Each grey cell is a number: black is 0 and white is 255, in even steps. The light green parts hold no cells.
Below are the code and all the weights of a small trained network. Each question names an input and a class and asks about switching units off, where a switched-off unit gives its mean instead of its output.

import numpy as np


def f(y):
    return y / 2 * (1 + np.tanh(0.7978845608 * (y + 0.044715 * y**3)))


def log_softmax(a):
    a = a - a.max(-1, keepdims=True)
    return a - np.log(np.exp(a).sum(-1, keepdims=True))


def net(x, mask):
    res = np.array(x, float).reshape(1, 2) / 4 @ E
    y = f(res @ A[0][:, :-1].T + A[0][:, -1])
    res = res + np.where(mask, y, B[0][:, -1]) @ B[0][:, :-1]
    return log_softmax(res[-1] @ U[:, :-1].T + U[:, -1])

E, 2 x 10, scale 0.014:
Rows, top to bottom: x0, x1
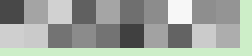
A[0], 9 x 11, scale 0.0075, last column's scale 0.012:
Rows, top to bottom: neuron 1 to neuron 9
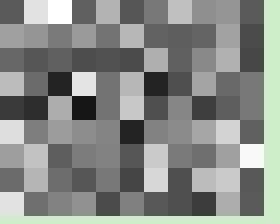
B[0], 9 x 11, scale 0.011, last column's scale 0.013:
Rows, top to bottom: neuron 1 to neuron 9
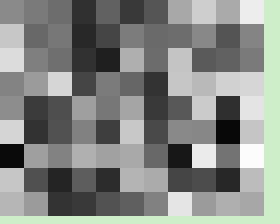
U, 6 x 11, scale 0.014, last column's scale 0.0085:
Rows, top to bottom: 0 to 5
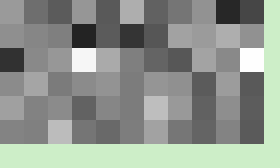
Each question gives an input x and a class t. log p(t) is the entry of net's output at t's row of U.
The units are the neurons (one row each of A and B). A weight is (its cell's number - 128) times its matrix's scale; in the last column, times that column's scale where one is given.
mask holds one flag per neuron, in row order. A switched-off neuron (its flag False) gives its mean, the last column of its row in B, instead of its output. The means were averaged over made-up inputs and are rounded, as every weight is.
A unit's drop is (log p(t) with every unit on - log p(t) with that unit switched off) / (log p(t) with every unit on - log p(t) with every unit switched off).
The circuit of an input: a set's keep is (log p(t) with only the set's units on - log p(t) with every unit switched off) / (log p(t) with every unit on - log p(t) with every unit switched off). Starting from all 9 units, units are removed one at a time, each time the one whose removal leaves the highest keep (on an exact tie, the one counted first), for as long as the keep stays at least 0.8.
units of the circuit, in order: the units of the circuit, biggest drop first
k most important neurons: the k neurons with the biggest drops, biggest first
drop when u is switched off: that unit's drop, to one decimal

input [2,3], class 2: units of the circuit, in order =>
(neuron 7; neuron 9)
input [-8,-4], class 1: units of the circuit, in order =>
(neuron 4)
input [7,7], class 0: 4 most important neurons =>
(neuron 6; neuron 8; neuron 4; neuron 7)
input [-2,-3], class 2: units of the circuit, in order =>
(neuron 6; neuron 8)
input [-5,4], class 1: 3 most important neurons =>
(neuron 4; neuron 5; neuron 9)
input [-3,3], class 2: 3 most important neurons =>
(neuron 1; neuron 7; neuron 5)
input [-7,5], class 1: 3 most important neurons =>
(neuron 4; neuron 9; neuron 5)
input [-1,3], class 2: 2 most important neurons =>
(neuron 7; neuron 5)
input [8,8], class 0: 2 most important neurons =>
(neuron 6; neuron 8)
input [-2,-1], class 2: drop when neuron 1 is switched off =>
0.2
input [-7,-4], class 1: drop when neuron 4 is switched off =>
0.3
